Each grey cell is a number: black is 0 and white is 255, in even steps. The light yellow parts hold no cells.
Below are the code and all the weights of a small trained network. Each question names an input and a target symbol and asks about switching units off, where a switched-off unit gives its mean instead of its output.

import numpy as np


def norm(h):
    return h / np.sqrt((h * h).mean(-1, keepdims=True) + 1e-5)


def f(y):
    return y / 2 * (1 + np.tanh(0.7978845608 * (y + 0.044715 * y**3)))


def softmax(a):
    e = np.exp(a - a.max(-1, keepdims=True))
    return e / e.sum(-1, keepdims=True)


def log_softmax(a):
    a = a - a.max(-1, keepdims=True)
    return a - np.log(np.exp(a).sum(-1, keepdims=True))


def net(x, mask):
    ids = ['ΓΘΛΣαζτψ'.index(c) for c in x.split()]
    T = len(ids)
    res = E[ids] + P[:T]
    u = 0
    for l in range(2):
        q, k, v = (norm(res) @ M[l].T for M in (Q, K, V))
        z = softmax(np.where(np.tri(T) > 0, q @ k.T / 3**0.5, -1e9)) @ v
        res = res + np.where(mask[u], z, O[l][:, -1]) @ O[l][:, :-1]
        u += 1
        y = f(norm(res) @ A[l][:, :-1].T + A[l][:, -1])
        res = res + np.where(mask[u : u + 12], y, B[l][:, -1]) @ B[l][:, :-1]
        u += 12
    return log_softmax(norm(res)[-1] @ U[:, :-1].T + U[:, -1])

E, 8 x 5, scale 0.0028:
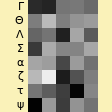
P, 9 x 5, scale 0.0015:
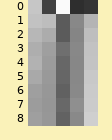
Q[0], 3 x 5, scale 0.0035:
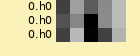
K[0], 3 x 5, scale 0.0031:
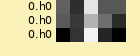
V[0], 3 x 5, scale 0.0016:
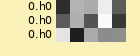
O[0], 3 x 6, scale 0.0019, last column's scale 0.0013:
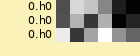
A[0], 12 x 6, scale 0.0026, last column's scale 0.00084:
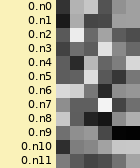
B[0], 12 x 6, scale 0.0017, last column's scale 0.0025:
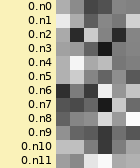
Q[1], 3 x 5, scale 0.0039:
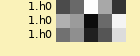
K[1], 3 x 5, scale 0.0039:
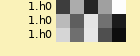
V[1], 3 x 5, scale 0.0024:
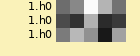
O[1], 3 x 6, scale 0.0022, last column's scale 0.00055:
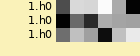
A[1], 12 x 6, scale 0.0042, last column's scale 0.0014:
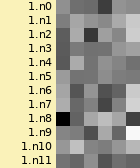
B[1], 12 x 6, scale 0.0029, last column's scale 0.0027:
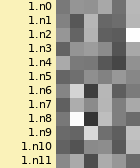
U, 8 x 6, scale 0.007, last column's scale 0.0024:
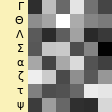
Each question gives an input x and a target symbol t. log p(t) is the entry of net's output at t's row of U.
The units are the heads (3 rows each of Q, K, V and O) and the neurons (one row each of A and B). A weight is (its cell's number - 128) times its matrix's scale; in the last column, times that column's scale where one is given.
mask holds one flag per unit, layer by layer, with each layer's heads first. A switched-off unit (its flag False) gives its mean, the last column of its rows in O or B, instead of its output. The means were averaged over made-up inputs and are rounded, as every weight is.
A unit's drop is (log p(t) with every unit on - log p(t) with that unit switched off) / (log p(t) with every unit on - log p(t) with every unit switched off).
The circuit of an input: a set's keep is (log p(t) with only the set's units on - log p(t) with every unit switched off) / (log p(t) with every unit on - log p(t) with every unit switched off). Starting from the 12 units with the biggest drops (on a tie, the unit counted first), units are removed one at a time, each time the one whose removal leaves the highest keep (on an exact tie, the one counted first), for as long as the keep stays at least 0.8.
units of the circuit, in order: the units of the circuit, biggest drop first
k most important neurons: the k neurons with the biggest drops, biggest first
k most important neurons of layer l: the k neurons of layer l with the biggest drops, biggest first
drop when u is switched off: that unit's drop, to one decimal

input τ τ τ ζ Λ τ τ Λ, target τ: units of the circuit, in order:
(0.h0; 0.n7; 1.h0)
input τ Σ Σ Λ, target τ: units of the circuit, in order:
(0.n7; 1.h0)
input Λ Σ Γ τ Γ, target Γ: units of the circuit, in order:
(1.n8)
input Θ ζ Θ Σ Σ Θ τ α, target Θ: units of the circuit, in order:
(1.h0; 0.n1)
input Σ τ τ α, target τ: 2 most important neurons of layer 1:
(1.n0; 1.n7)
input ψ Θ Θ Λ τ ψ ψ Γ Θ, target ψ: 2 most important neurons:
(0.n11; 0.n8)
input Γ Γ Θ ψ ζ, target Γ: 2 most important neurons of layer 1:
(1.n9; 1.n10)
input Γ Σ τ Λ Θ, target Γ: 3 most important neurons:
(1.n8; 0.n4; 0.n11)
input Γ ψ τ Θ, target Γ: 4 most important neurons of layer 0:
(0.n4; 0.n11; 0.n6; 0.n1)
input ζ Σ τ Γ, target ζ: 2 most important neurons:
(1.n6; 0.n6)
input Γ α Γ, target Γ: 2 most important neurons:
(1.n8; 0.n4)
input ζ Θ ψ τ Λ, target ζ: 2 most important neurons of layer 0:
(0.n6; 0.n3)
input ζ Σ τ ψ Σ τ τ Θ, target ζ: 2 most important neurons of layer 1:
(1.n9; 1.n6)
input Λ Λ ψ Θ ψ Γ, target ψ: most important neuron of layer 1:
(1.n10)
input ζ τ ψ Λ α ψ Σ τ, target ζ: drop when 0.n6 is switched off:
0.1
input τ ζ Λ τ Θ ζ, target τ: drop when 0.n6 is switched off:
0.2
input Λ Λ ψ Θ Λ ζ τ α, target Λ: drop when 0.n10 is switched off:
0.0
